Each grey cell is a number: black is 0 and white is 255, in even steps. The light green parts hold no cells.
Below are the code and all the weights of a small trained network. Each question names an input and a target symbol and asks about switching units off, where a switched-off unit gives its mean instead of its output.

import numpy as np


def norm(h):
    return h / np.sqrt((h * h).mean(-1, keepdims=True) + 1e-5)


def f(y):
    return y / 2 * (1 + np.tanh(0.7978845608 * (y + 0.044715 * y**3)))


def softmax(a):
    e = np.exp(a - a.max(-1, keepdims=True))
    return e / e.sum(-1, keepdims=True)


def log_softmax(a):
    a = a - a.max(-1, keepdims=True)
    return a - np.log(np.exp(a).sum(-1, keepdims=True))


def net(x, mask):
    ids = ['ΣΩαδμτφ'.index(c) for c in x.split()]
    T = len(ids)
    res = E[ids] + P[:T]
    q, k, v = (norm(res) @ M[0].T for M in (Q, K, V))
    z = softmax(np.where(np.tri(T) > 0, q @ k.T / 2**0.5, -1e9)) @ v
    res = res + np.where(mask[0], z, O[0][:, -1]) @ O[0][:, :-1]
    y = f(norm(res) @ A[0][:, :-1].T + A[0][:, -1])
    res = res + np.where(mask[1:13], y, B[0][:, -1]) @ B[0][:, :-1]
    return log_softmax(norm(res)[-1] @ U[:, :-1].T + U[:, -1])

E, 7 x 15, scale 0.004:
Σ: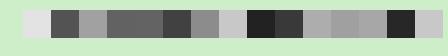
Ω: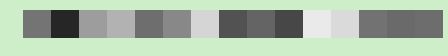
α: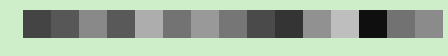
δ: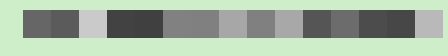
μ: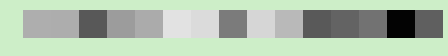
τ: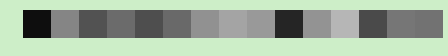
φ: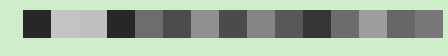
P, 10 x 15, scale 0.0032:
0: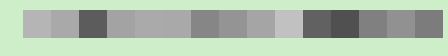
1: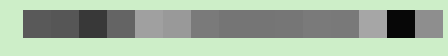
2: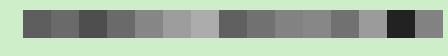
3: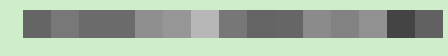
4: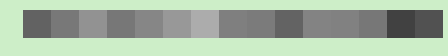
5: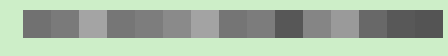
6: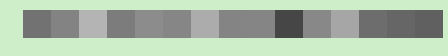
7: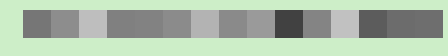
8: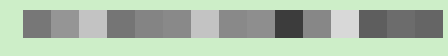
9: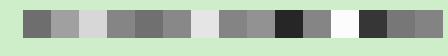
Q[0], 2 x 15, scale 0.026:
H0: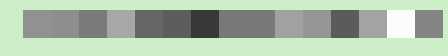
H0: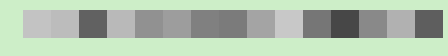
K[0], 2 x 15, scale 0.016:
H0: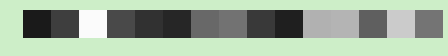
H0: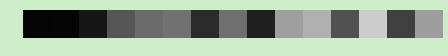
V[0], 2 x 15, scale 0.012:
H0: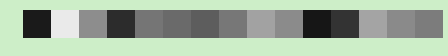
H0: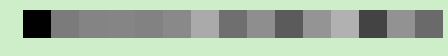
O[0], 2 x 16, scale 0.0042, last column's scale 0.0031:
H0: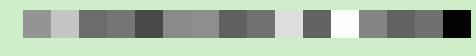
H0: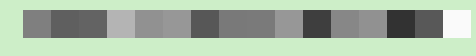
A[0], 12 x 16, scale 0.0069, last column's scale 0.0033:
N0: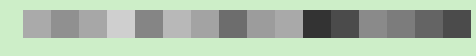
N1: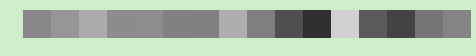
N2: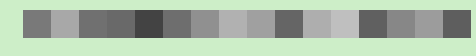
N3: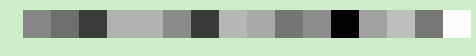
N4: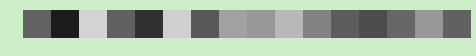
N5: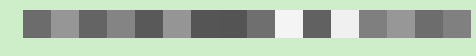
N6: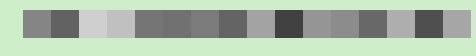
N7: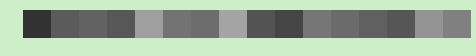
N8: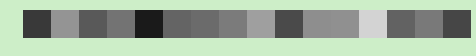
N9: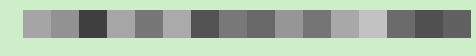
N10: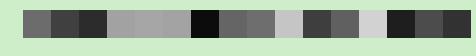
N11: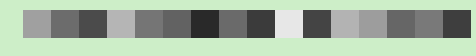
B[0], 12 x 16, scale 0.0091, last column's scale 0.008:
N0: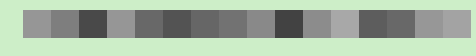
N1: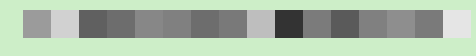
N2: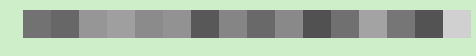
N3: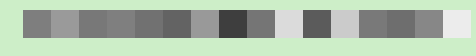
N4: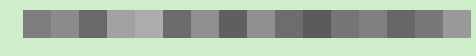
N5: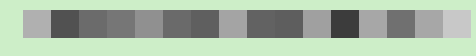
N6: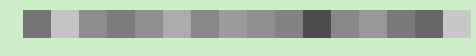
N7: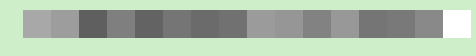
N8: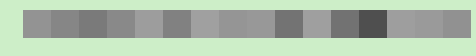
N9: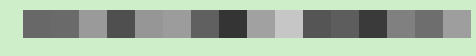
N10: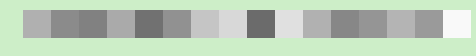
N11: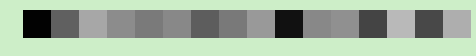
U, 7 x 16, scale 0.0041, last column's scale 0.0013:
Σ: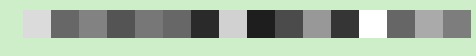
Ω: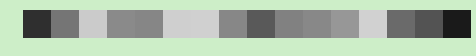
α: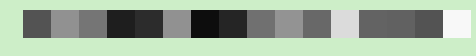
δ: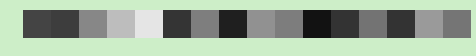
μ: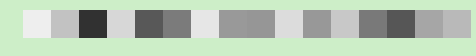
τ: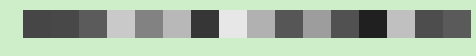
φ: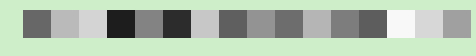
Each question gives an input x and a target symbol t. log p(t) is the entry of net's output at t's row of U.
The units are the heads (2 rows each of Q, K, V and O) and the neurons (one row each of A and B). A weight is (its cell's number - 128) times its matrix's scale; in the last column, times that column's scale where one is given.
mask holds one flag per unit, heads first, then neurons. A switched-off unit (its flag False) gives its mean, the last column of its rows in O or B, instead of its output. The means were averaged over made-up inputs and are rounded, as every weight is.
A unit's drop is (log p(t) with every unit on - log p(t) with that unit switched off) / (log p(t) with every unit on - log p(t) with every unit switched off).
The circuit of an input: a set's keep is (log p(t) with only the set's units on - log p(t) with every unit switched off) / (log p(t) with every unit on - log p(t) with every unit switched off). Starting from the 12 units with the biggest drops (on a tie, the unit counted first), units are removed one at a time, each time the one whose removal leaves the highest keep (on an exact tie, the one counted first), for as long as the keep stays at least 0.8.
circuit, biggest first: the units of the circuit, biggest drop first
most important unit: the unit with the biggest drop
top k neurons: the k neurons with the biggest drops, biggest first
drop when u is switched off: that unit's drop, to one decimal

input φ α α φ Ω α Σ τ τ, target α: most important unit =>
H0
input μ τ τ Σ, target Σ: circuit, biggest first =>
N3, H0, N2
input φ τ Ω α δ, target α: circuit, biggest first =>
H0, N11
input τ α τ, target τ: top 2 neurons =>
N11, N10
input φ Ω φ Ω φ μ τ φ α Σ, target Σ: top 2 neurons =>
N3, N11
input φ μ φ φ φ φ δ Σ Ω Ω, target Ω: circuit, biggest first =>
H0, N7, N2
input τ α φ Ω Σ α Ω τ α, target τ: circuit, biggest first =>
N11, H0, N10, N5
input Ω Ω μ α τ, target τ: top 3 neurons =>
N3, N8, N2
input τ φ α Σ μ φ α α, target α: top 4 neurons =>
N10, N5, N7, N8
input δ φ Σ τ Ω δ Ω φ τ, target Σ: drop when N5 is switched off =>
0.5
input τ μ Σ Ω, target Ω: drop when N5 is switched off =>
0.1
